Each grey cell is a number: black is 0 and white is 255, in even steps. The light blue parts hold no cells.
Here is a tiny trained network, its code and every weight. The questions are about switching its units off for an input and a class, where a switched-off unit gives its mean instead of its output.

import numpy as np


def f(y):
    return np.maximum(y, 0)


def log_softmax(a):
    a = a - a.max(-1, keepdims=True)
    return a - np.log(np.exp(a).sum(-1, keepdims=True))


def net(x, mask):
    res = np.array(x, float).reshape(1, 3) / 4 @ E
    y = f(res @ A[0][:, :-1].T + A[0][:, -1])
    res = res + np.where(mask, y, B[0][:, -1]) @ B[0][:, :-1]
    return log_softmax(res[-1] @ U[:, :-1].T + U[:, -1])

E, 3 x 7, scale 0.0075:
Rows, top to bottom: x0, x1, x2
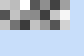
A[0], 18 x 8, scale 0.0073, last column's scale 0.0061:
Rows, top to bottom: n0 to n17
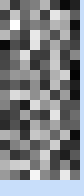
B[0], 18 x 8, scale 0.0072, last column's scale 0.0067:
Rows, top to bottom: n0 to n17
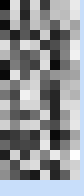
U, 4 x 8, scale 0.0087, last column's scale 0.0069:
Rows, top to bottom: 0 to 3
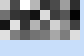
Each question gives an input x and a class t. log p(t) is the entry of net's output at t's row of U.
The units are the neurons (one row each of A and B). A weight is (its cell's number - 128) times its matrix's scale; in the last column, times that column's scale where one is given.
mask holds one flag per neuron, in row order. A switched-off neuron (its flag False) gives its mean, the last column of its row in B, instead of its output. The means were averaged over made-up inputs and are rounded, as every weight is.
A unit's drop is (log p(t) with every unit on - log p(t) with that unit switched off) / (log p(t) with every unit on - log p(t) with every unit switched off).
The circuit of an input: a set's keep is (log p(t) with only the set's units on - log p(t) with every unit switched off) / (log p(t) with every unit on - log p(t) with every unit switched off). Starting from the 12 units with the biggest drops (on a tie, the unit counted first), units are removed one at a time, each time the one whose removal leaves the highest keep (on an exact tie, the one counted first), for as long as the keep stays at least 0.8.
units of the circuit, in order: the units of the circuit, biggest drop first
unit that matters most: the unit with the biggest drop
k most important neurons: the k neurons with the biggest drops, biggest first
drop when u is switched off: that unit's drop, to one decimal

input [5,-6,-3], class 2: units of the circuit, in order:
n0, n15
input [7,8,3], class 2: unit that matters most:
n7
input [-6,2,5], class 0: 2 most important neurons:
n4, n10
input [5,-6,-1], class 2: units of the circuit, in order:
n0, n15
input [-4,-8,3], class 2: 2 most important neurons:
n15, n0
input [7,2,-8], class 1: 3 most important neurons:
n5, n6, n4
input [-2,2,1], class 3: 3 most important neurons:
n0, n15, n16
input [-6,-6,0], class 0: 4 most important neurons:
n10, n4, n12, n1
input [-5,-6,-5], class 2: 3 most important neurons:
n15, n0, n17
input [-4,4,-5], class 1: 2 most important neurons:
n11, n14
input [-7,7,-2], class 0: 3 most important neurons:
n4, n12, n8
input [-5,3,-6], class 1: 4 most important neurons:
n14, n11, n6, n5
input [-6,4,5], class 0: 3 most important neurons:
n4, n10, n12
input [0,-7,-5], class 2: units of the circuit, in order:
n0
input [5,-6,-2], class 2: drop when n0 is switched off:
0.4
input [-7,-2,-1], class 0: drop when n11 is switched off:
0.0
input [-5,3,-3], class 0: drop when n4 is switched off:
0.1
